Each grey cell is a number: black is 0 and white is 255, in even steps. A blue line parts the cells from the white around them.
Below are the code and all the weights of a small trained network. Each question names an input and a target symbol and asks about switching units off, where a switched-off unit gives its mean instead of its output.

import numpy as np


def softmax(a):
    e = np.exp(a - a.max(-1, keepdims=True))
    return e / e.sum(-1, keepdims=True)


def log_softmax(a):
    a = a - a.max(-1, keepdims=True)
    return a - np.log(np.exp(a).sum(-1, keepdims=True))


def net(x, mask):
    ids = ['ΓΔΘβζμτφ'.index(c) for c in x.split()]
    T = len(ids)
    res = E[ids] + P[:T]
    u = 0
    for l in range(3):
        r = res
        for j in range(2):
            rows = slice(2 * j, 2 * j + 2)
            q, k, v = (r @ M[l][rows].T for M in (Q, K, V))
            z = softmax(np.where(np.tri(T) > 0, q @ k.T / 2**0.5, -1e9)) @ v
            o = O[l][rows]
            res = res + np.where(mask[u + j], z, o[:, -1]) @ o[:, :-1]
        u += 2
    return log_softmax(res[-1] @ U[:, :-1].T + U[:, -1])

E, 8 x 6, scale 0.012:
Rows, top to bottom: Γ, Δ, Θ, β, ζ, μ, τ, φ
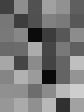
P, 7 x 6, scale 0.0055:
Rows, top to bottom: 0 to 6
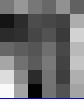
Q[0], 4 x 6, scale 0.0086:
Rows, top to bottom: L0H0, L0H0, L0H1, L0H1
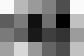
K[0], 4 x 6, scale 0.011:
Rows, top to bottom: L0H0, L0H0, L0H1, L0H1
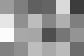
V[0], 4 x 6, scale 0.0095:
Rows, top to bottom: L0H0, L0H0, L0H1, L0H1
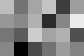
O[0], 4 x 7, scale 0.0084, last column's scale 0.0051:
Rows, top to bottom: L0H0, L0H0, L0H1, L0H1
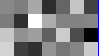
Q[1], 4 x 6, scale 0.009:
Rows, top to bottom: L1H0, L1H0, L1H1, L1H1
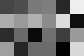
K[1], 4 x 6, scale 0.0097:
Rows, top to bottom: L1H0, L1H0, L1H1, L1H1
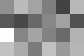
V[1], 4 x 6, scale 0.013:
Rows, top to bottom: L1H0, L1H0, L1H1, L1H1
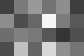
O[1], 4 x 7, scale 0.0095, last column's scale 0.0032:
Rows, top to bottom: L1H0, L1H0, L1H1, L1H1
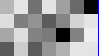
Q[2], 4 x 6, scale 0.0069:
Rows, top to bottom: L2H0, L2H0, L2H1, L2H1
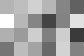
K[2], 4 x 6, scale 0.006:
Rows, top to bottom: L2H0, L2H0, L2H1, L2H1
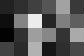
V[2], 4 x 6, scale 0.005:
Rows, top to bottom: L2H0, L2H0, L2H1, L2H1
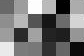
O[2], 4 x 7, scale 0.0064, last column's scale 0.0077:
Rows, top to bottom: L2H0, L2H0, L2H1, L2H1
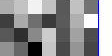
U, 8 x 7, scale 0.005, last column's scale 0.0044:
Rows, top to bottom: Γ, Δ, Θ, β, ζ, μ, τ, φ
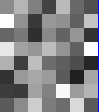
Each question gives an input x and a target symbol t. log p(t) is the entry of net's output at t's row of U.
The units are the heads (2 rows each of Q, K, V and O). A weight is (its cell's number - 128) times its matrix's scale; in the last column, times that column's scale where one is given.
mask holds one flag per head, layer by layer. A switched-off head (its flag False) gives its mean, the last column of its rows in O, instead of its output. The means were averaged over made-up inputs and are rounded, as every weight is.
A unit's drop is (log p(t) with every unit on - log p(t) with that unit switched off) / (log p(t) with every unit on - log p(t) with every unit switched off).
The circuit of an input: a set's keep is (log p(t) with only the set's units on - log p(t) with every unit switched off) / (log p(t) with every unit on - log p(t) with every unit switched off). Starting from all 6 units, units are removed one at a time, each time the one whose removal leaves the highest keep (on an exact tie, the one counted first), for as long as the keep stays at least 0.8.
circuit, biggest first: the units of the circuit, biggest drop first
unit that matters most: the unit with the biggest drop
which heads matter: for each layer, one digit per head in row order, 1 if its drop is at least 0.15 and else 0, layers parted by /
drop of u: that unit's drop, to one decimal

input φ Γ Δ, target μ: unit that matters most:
L1H0
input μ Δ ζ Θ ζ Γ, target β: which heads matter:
11 / 10 / 10
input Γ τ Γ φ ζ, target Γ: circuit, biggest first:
(L2H1, L1H1, L0H0)
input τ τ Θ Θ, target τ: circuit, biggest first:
(L1H1, L0H0)
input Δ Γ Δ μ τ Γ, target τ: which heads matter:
10 / 01 / 00
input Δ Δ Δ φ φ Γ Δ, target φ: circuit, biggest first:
(L2H0, L1H0)
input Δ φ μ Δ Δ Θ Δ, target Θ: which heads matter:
01 / 10 / 01
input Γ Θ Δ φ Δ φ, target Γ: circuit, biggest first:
(L2H1, L0H0, L1H1)
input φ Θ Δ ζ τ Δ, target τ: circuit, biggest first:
(L1H1, L2H1)
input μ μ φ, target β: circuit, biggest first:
(L1H0, L0H0, L2H0, L0H1)
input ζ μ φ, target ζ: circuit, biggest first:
(L1H1, L0H0, L0H1)
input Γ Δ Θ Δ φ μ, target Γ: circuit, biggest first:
(L2H1, L1H0, L1H1, L0H0)
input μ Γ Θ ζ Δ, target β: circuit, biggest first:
(L1H0, L0H0, L2H0, L0H1)
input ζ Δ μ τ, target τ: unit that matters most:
L1H1
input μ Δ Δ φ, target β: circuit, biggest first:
(L1H0, L2H0, L0H0, L0H1)
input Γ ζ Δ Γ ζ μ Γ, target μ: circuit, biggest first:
(L1H0, L1H1, L0H1)
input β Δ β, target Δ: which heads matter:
01 / 10 / 01
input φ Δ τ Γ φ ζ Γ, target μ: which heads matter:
11 / 11 / 00
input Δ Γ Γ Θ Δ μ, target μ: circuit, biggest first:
(L1H0, L0H1)
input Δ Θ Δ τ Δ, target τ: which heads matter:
00 / 01 / 00
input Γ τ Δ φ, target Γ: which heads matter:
11 / 01 / 01
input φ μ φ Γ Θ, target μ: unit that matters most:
L1H0
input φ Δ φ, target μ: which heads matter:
11 / 10 / 00
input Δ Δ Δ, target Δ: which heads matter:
01 / 00 / 00
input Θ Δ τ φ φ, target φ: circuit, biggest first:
(L1H0, L2H0, L0H1)
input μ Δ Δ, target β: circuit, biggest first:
(L0H0, L1H0, L2H0, L0H1)
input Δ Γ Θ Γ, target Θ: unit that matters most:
L0H1
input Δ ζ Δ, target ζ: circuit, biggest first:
(L1H1, L0H1)
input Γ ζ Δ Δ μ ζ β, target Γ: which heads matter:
10 / 11 / 11
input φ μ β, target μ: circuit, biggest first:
(L1H0, L0H0, L0H1)
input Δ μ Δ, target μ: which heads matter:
00 / 10 / 00
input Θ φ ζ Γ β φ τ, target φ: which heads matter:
01 / 10 / 10
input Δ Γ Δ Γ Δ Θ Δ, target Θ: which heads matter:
11 / 10 / 01
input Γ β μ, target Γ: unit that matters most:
L2H1
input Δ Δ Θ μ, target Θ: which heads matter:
11 / 10 / 11
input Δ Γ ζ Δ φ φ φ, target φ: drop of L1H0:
0.6
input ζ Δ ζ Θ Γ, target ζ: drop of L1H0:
0.1
